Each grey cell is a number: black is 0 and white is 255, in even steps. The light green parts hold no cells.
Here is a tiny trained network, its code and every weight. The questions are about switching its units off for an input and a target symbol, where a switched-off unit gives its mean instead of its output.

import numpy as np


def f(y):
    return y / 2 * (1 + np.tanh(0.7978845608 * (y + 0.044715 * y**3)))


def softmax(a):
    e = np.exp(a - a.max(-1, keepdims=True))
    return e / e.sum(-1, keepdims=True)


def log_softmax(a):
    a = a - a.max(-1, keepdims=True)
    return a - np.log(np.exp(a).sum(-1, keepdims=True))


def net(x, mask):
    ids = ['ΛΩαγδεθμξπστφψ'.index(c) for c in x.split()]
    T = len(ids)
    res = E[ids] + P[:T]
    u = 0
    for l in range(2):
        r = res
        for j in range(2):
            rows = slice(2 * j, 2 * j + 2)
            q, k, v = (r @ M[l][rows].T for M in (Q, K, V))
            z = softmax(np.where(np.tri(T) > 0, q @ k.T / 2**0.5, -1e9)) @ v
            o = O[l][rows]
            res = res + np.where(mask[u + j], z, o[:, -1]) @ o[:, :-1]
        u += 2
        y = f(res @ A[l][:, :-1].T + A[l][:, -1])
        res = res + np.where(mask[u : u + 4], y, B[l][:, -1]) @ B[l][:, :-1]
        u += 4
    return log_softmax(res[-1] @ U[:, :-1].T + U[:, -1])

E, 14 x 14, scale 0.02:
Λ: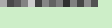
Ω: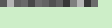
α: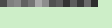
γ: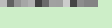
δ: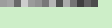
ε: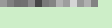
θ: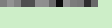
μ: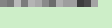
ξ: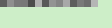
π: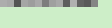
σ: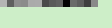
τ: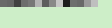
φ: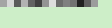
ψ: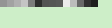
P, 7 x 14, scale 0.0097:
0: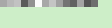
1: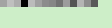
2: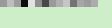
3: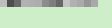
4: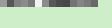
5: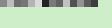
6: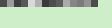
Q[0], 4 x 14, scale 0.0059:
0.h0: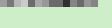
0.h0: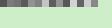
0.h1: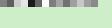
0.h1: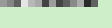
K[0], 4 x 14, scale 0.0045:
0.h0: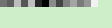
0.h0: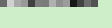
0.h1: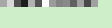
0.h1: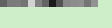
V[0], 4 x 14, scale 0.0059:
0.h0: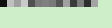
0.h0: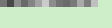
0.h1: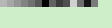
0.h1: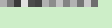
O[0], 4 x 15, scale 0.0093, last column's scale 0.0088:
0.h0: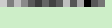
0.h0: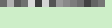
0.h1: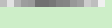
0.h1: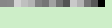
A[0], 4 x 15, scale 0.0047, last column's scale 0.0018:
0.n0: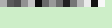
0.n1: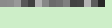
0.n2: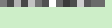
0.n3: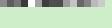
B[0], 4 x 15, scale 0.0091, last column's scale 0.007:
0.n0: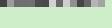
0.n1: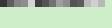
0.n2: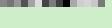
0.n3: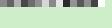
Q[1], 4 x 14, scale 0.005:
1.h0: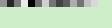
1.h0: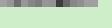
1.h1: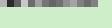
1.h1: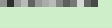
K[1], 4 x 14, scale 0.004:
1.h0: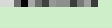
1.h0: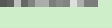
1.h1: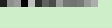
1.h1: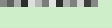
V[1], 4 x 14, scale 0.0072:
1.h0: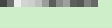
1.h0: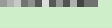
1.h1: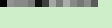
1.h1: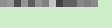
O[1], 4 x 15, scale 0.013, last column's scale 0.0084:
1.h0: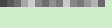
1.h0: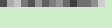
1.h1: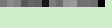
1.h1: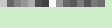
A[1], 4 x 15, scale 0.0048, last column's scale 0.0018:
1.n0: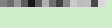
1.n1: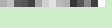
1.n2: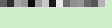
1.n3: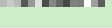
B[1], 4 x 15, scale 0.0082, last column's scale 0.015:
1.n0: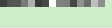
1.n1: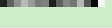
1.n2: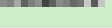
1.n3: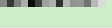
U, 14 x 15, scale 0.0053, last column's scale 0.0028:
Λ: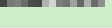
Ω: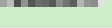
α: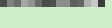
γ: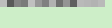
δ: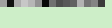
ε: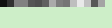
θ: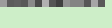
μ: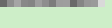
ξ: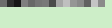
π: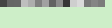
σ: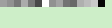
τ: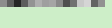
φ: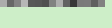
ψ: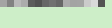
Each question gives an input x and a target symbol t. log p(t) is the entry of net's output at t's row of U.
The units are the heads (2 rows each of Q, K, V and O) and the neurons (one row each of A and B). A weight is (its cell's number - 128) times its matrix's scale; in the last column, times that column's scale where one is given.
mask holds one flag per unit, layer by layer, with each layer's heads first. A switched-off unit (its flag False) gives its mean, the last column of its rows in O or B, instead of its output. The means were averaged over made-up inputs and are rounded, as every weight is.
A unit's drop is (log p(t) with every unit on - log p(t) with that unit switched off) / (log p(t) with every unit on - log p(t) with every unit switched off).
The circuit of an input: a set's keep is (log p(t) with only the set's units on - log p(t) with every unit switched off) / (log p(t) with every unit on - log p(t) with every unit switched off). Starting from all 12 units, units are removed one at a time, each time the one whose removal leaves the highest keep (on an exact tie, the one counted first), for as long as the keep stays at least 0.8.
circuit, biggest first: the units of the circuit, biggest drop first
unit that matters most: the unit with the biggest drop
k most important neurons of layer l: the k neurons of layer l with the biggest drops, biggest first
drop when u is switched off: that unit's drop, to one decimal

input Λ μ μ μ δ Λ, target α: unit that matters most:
1.h0
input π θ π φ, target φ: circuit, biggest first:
1.h1, 1.h0
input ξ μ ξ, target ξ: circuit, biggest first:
0.h1, 1.h0
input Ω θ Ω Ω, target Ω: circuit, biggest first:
0.h1, 1.h0
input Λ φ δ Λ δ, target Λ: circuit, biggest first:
0.h0, 1.n3
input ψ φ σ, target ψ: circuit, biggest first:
1.n3, 0.h1
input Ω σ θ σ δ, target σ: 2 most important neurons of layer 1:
1.n3, 1.n2
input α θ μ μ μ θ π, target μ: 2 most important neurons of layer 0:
0.n3, 0.n0
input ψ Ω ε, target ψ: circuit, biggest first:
0.h1, 0.h0
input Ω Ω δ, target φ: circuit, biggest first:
1.h0, 0.h0
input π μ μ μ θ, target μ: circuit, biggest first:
1.h0, 1.h1, 0.n3
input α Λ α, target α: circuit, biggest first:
0.n1, 1.h0
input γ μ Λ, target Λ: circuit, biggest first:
0.n0, 0.n3
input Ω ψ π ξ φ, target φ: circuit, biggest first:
1.h1
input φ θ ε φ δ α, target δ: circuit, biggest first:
1.h1, 0.n3
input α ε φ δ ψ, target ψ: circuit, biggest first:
1.n1, 0.h1
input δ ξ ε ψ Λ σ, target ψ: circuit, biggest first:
1.n3, 0.h1
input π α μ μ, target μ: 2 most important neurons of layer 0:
0.n3, 0.n0
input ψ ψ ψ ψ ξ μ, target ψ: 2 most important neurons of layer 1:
1.n1, 1.n3
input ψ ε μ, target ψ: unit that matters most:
1.n3
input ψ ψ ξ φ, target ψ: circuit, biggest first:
0.h1, 0.h0
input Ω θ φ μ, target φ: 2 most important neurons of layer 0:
0.n3, 0.n1
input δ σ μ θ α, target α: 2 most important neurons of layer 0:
0.n1, 0.n3
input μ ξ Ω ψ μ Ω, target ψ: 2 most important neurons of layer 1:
1.n1, 1.n3
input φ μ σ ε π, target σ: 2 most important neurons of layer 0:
0.n0, 0.n3
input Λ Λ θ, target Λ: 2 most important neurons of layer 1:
1.n3, 1.n2
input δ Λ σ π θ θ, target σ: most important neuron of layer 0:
0.n1
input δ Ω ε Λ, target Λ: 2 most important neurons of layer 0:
0.n0, 0.n3
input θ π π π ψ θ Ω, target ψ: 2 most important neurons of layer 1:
1.n3, 1.n1
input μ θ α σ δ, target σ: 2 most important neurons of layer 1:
1.n2, 1.n3
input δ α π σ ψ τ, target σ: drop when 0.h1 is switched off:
0.5
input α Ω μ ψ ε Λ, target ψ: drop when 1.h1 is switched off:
0.2
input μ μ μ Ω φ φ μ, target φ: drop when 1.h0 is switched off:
0.2
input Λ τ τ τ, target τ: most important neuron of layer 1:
1.n2
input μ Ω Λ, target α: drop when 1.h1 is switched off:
0.2
